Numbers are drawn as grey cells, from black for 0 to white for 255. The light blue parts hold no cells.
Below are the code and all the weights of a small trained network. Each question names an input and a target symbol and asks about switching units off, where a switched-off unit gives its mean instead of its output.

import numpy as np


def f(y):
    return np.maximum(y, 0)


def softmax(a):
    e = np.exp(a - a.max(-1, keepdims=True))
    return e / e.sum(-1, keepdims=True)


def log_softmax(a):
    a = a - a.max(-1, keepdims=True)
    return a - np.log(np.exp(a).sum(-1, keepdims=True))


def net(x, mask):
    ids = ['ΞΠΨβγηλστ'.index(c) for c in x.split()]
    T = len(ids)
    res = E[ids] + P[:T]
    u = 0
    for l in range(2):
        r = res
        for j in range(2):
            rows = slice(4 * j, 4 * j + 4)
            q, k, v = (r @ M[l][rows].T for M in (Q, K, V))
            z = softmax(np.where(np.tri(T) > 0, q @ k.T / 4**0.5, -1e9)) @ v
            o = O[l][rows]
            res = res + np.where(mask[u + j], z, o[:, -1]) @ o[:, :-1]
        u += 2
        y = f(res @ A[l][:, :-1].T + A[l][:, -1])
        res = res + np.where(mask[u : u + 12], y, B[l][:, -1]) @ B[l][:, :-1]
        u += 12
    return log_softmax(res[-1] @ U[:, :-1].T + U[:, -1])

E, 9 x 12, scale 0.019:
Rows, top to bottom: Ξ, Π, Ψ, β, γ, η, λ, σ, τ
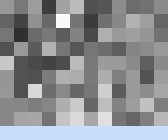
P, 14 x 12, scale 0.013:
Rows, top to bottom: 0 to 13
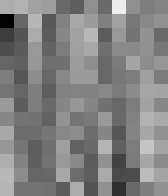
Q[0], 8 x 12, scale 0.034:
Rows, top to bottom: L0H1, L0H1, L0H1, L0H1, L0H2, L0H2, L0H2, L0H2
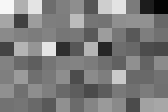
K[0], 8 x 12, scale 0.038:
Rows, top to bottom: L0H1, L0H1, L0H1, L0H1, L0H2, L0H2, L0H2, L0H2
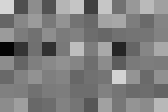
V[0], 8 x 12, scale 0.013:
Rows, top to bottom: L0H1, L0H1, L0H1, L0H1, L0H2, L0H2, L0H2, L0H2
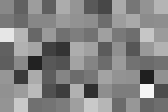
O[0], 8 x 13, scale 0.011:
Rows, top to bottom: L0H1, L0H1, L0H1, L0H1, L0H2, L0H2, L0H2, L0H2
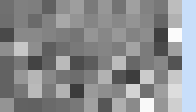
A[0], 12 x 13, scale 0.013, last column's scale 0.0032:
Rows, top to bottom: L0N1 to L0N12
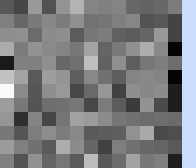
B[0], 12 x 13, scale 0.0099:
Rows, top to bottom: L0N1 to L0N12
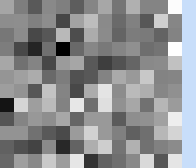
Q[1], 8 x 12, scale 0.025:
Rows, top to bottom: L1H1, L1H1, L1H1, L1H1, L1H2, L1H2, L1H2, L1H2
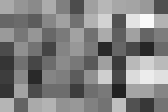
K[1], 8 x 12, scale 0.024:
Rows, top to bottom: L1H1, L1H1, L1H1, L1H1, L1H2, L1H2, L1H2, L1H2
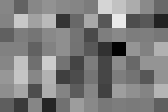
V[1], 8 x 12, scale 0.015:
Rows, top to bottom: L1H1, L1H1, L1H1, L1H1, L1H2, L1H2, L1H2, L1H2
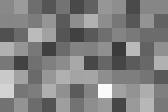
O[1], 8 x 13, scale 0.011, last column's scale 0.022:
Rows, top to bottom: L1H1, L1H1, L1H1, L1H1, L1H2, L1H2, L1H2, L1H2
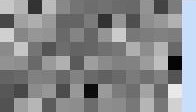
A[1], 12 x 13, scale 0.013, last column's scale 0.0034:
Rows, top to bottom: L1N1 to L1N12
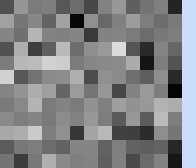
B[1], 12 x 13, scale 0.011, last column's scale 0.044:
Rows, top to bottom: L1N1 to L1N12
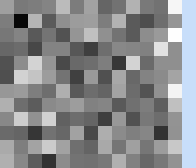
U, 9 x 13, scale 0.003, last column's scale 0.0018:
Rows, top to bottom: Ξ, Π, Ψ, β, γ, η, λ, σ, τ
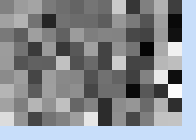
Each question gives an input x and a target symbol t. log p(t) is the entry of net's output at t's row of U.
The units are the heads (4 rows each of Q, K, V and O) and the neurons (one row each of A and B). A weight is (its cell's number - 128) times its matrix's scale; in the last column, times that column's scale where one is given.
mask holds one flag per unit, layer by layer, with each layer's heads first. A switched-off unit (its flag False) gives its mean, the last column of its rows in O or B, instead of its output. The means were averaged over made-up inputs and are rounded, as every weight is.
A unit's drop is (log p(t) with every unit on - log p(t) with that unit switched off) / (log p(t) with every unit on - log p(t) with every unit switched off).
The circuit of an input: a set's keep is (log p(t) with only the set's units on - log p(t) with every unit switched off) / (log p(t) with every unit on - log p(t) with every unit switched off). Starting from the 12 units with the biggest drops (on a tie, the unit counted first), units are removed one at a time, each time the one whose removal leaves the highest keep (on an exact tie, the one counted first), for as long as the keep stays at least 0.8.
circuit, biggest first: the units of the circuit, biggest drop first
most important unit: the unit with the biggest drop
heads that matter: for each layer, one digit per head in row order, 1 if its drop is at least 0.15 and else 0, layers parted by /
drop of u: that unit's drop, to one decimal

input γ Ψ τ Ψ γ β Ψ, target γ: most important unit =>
L1H2
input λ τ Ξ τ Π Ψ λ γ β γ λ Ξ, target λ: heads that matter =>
01 / 01
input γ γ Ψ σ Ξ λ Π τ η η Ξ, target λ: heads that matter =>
01 / 10
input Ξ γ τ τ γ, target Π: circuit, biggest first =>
[L1H1; L0H1]
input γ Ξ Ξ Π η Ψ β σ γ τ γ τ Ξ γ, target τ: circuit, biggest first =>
[L1H2; L0H2]
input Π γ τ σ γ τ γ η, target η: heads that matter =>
10 / 11
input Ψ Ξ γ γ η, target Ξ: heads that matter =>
01 / 10
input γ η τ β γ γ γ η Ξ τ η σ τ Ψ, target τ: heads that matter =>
11 / 01
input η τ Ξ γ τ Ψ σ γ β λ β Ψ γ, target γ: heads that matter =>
11 / 10
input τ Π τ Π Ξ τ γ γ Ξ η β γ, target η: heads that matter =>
11 / 01
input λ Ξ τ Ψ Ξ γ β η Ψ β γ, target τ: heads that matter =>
11 / 10
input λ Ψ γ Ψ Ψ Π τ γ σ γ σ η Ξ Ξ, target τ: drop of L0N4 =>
0.1
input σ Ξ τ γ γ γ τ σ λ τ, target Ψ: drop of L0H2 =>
0.5
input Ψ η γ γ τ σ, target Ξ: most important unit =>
L1H1
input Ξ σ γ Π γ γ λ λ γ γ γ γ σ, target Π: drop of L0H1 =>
0.4
